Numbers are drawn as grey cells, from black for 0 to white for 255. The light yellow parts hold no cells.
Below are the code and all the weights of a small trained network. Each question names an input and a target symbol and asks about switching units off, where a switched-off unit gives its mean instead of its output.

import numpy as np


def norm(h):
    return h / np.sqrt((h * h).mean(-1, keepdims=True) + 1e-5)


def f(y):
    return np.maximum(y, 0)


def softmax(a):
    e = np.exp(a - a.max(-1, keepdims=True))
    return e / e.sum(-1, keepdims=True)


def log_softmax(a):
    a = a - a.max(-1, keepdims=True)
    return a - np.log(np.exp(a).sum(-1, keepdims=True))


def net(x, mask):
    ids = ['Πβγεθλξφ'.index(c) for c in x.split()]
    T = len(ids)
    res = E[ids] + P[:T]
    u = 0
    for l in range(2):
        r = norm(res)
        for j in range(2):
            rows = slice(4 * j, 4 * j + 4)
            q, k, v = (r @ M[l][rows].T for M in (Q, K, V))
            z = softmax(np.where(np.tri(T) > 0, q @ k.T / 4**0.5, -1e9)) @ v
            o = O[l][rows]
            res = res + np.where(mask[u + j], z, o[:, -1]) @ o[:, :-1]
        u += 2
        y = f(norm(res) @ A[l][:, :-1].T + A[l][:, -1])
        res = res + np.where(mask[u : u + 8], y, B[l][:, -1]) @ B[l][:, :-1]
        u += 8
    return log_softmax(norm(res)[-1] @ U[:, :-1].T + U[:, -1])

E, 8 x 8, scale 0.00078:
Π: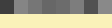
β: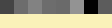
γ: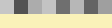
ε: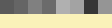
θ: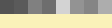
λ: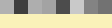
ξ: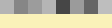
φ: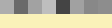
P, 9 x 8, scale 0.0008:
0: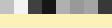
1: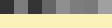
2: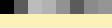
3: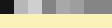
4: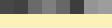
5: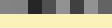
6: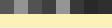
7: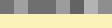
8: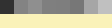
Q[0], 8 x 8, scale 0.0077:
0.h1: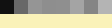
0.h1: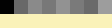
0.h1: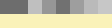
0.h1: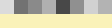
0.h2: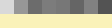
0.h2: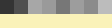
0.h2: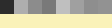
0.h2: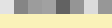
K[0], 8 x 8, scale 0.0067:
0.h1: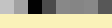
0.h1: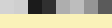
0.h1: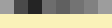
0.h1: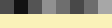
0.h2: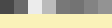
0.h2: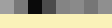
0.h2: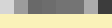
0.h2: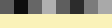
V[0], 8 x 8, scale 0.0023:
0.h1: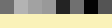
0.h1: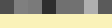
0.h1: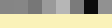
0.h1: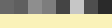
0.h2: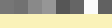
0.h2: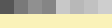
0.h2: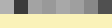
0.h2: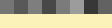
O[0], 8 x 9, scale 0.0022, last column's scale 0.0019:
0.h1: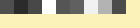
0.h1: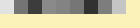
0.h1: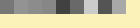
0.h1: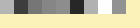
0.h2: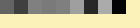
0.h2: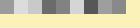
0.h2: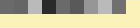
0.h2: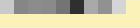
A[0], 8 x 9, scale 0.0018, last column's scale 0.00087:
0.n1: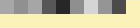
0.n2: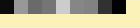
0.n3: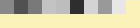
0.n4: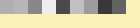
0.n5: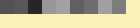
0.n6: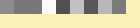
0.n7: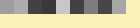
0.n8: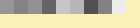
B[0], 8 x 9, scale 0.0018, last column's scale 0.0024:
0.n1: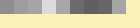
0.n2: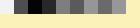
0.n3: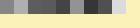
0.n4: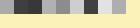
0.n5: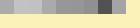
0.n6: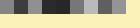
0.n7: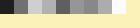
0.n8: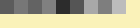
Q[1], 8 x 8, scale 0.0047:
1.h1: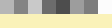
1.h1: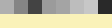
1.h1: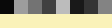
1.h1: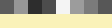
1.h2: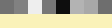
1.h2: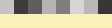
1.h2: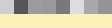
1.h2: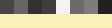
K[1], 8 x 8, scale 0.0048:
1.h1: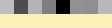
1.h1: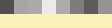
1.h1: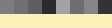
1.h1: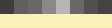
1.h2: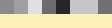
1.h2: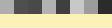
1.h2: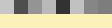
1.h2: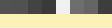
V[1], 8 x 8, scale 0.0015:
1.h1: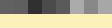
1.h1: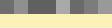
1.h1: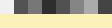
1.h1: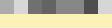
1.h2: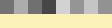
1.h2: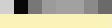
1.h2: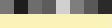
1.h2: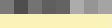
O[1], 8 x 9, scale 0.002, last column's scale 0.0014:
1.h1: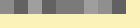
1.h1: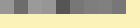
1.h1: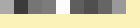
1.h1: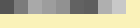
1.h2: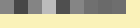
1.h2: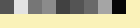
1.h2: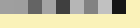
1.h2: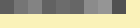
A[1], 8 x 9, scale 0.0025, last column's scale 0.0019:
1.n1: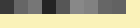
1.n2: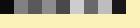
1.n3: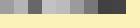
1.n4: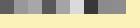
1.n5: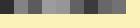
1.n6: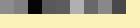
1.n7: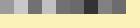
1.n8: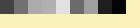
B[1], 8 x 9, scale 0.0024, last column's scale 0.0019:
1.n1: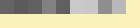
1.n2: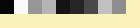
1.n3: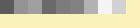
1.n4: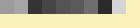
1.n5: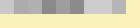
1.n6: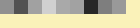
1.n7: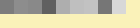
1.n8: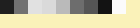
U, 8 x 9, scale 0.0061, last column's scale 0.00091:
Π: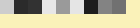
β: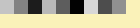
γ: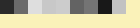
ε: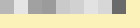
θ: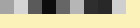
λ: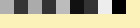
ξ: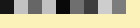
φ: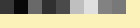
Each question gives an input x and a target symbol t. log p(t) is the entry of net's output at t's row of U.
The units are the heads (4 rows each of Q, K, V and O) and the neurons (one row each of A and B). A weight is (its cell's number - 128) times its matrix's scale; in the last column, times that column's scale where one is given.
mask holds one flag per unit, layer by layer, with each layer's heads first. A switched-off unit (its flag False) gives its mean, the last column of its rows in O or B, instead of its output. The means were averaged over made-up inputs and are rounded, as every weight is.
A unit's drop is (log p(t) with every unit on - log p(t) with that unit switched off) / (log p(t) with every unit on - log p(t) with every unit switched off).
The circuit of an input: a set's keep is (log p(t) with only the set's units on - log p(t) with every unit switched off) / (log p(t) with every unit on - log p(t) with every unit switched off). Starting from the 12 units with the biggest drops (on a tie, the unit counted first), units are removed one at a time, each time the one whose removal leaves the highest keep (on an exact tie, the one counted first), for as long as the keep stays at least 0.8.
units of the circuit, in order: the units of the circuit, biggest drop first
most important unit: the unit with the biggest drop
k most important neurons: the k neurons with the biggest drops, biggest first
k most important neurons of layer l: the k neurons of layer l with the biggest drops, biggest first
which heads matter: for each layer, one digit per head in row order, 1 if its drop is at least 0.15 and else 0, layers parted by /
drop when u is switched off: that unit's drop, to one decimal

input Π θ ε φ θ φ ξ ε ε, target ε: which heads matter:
01 / 00
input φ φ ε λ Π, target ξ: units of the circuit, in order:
1.h2, 0.h2, 1.n2
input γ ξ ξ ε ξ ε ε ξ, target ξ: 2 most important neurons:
1.n2, 0.n4
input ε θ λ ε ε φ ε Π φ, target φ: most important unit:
0.n6
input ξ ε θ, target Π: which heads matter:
00 / 11
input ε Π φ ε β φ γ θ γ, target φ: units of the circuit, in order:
0.n6, 0.h2
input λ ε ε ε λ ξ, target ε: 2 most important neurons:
0.n1, 1.n7
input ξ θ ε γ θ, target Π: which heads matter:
00 / 01
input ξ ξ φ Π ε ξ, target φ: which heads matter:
11 / 00
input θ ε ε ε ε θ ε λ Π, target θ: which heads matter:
10 / 00
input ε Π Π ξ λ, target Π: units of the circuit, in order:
0.h2, 0.n4
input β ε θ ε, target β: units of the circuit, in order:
0.h1, 0.h2
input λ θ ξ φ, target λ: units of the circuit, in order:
0.h1, 0.h2, 1.n8
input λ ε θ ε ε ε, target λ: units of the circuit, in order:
0.h1
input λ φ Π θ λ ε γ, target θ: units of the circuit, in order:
0.h2, 1.n4
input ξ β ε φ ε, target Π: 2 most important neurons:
0.n2, 1.n6
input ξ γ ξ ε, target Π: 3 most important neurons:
0.n2, 0.n7, 1.n6
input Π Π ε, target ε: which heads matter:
01 / 01
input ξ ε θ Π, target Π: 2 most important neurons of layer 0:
0.n2, 0.n7
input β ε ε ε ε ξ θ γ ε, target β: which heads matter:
10 / 00
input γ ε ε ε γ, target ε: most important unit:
0.n4
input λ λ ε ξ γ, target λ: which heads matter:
00 / 00
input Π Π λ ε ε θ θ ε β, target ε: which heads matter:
01 / 00
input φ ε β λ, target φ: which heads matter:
01 / 00
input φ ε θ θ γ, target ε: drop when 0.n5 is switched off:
0.0
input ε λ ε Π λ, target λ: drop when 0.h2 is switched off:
0.1
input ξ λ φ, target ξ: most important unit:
1.h2
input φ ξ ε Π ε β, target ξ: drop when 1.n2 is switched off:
0.5
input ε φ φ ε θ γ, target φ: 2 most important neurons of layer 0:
0.n6, 0.n7
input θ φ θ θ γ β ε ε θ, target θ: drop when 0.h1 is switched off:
0.9
